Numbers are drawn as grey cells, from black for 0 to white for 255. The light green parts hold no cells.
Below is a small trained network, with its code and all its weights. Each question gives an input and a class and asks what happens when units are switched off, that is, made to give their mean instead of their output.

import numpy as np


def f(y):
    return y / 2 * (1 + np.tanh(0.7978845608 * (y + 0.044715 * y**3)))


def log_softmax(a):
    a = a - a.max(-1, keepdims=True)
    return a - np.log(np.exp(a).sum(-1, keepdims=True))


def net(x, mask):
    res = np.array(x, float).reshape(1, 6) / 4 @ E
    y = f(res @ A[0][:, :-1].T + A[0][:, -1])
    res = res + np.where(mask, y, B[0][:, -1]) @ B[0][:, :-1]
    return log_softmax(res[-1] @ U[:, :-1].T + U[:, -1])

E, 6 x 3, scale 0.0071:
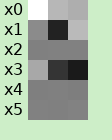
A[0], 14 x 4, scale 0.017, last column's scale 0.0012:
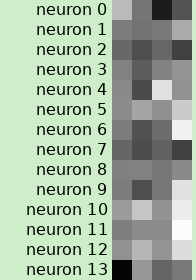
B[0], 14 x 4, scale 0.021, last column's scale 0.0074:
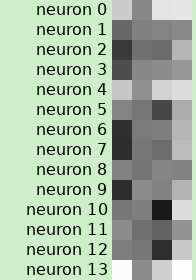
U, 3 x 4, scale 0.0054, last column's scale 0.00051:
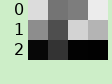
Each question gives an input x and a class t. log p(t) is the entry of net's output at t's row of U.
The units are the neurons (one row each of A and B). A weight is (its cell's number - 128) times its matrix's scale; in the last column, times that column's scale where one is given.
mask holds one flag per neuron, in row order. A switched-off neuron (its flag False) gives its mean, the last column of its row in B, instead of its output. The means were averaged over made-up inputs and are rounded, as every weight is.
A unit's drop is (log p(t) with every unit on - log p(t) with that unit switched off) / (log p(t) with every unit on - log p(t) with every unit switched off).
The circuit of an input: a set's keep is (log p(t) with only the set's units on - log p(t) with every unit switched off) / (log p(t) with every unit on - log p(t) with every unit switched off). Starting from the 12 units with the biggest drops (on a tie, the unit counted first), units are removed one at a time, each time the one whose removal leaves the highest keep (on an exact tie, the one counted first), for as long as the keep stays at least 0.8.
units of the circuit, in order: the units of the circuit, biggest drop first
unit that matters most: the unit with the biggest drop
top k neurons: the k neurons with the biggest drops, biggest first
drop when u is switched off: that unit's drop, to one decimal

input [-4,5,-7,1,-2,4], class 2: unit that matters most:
neuron 0
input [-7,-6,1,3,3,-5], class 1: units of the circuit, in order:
(neuron 10; neuron 12)
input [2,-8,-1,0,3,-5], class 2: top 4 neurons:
(neuron 13; neuron 4; neuron 10; neuron 12)
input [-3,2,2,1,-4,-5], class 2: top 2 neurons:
(neuron 0; neuron 4)
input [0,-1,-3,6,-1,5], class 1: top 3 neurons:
(neuron 0; neuron 10; neuron 12)
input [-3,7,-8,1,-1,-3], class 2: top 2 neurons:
(neuron 0; neuron 13)
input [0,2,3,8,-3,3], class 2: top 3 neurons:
(neuron 13; neuron 4; neuron 7)
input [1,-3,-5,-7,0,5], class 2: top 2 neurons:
(neuron 0; neuron 10)
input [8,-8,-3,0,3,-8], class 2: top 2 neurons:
(neuron 10; neuron 13)
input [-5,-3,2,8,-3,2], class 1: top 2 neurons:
(neuron 0; neuron 13)
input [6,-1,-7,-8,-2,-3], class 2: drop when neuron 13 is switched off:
0.2
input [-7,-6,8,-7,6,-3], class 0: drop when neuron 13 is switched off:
0.4
